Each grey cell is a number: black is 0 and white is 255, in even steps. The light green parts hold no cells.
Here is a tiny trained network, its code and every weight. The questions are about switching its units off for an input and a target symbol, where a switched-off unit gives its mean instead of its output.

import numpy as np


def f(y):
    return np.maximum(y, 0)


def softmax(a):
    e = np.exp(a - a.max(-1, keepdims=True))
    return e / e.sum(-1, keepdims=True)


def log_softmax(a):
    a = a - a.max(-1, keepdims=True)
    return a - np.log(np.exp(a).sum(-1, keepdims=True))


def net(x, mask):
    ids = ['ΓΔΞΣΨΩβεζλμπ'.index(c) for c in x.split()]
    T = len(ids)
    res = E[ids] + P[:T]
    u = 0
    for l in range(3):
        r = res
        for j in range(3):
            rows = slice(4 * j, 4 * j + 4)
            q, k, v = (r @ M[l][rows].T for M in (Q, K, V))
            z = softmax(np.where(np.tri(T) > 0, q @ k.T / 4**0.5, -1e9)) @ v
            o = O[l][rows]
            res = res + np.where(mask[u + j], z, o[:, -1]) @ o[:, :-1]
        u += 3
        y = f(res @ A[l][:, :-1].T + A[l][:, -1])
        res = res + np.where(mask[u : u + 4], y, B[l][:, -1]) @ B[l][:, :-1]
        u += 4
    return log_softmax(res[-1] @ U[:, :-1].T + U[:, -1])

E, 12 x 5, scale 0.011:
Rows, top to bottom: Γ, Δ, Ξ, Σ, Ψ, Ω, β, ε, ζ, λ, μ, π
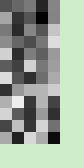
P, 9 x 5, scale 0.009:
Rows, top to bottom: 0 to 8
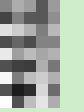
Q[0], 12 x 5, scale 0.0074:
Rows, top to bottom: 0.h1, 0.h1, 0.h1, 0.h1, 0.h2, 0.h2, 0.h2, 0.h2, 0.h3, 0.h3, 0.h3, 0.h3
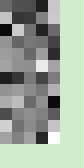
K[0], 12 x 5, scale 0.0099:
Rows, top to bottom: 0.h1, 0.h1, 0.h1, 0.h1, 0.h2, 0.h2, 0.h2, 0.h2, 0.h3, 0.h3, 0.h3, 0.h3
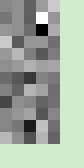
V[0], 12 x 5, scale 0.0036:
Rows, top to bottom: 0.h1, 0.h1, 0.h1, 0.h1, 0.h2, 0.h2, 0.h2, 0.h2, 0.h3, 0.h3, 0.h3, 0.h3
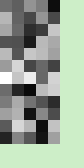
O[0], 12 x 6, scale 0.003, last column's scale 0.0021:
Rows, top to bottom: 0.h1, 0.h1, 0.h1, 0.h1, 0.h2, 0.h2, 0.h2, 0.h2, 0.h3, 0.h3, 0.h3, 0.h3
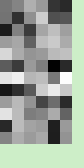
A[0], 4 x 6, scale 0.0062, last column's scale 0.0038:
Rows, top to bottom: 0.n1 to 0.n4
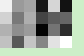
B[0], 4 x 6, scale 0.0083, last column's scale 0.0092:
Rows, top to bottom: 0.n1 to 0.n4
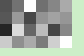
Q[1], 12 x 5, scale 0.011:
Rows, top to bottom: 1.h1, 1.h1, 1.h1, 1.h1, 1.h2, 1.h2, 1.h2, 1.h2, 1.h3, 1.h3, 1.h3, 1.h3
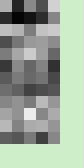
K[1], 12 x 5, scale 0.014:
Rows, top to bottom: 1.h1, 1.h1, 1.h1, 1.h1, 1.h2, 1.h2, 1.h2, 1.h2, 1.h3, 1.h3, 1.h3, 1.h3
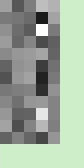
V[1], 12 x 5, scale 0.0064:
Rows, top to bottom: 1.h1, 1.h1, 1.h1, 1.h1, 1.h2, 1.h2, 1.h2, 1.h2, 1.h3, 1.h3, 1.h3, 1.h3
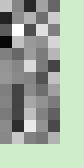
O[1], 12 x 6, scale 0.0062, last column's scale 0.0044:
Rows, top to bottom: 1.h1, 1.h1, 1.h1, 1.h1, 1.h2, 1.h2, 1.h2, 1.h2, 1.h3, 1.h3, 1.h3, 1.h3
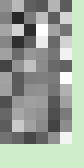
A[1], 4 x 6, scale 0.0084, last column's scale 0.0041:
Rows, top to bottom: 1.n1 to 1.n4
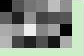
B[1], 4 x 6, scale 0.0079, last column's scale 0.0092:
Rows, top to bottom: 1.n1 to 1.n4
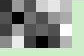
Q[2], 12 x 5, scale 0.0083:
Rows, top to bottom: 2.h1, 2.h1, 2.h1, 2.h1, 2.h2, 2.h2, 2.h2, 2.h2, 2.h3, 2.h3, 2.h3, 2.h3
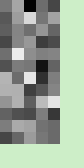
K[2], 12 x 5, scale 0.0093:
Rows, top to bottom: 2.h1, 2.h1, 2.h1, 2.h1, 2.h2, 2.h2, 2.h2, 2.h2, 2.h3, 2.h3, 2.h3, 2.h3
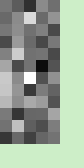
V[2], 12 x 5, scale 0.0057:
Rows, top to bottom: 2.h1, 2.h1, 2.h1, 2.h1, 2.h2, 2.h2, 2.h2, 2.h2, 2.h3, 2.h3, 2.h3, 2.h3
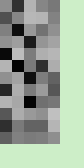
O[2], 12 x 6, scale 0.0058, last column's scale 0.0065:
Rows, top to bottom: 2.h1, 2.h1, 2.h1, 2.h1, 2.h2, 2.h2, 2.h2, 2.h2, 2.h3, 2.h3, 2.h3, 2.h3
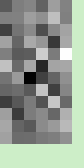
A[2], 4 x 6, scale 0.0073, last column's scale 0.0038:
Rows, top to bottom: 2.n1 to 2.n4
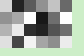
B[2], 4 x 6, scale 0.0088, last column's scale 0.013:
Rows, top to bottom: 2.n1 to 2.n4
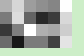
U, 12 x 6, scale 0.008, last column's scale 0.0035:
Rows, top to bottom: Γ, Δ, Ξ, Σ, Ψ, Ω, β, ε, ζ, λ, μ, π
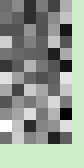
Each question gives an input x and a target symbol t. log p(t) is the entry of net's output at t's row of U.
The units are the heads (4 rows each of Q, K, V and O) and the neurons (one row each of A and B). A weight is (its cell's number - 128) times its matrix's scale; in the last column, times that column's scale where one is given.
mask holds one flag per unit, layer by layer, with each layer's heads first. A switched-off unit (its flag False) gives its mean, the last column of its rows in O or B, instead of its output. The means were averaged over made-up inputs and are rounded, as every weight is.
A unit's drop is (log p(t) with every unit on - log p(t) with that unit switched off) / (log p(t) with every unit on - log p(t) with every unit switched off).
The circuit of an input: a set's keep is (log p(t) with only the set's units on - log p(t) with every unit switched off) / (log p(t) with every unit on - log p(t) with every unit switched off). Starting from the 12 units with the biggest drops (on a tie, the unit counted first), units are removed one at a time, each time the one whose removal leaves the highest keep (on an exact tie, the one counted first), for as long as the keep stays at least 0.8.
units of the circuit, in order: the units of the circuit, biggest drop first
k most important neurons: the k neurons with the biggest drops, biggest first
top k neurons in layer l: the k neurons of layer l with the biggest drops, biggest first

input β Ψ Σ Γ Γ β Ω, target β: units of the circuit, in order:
(2.n2 2.h2 2.n3 1.n1)
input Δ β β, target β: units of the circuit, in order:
(2.n2 2.h2 1.n1 1.h1)
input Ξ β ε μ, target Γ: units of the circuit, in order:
(0.n4 2.h2 2.n3)
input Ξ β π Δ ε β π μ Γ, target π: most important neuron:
(0.n4)
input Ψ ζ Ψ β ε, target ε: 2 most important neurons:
(1.n4 2.n4)
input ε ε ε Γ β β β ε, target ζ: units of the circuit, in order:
(1.n1 2.n4)
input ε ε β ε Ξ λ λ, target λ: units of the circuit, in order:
(1.h1 2.n3 2.h2)
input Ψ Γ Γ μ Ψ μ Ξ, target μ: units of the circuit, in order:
(1.h1 2.n3)
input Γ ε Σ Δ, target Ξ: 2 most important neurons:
(2.n3 1.n4)
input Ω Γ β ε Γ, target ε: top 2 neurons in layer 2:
(2.n2 2.n4)
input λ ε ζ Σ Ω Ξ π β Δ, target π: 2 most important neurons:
(2.n2 1.n3)
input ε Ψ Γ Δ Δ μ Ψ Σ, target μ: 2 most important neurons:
(0.n1 1.n3)
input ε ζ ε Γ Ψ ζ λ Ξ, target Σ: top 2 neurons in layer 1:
(1.n1 1.n2)
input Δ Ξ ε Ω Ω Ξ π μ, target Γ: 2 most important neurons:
(0.n4 0.n3)
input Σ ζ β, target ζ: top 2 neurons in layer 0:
(0.n1 0.n4)
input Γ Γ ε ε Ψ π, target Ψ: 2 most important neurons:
(1.n4 0.n4)
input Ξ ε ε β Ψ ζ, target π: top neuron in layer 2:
(2.n3)
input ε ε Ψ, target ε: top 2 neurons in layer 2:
(2.n2 2.n4)
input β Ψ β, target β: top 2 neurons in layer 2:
(2.n2 2.n3)
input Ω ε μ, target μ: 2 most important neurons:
(1.n3 1.n4)
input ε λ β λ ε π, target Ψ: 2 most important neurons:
(0.n4 0.n1)
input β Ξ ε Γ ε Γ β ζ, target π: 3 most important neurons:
(2.n3 0.n4 0.n1)
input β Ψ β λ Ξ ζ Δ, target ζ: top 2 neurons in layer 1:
(1.n3 1.n2)
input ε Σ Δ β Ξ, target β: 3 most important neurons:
(2.n2 1.n1 2.n3)
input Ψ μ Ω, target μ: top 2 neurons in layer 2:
(2.n3 2.n4)
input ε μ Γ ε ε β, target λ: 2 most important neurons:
(2.n3 1.n4)
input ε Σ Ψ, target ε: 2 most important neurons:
(0.n1 1.n4)
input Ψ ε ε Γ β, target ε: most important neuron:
(0.n1)
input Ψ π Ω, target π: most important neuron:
(1.n3)
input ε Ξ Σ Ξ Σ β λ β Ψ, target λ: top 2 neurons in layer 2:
(2.n3 2.n4)
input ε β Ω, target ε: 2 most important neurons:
(1.n4 2.n4)
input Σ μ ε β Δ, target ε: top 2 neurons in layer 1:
(1.n4 1.n2)
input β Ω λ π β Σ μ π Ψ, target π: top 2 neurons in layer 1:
(1.n3 1.n1)
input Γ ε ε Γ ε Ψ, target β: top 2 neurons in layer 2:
(2.n2 2.n1)
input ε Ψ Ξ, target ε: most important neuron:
(1.n4)
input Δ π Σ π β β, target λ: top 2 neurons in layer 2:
(2.n3 2.n4)
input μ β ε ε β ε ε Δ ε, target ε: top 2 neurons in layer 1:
(1.n4 1.n1)
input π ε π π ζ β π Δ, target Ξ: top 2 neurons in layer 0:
(0.n4 0.n1)
